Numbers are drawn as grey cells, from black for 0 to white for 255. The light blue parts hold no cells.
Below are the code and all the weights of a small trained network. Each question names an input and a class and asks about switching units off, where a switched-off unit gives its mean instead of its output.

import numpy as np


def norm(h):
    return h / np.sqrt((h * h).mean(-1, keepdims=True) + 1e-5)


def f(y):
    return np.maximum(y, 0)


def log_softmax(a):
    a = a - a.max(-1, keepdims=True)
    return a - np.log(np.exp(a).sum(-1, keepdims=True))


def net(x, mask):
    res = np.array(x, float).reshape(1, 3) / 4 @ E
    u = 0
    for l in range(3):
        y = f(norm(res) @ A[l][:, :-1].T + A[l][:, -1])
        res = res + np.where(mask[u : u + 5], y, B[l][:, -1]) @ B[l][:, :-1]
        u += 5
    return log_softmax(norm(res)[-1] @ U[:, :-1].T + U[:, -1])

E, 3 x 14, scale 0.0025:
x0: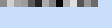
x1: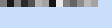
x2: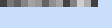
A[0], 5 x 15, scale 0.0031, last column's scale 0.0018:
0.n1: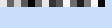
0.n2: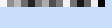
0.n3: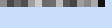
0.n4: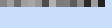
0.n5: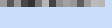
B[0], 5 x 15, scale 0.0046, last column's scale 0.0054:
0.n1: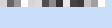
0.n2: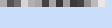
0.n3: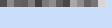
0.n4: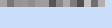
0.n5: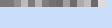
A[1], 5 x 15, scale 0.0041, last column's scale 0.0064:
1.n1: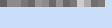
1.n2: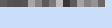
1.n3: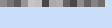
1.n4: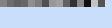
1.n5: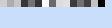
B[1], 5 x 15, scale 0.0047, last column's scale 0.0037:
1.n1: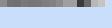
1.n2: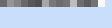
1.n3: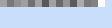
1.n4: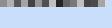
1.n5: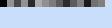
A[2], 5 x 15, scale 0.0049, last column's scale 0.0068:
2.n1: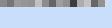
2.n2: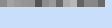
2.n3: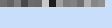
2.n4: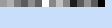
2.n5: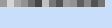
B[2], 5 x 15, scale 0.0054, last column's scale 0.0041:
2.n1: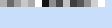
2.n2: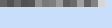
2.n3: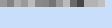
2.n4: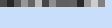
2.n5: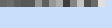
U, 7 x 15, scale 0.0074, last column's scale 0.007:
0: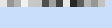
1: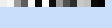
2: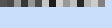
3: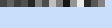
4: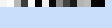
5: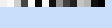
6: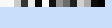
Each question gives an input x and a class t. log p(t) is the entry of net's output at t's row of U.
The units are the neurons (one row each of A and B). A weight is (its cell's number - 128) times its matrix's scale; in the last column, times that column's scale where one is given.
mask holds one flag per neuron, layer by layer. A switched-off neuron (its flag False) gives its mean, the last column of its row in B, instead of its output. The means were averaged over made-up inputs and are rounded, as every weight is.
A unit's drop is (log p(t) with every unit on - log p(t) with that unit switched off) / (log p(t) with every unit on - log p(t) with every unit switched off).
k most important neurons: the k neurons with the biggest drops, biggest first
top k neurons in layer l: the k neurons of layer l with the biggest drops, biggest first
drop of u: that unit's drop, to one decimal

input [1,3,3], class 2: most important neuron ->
0.n1
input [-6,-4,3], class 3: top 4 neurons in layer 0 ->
0.n1, 0.n5, 0.n2, 0.n3
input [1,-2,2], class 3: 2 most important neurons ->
0.n1, 0.n2
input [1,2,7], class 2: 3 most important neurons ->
0.n1, 0.n2, 2.n3
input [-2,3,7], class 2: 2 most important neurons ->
0.n2, 0.n1
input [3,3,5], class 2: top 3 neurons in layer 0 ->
0.n1, 0.n2, 0.n4
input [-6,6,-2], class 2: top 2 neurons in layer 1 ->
1.n2, 1.n1
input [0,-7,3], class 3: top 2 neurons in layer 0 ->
0.n1, 0.n2
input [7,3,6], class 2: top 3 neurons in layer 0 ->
0.n1, 0.n2, 0.n3
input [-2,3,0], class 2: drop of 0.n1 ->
1.1
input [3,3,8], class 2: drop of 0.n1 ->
1.0
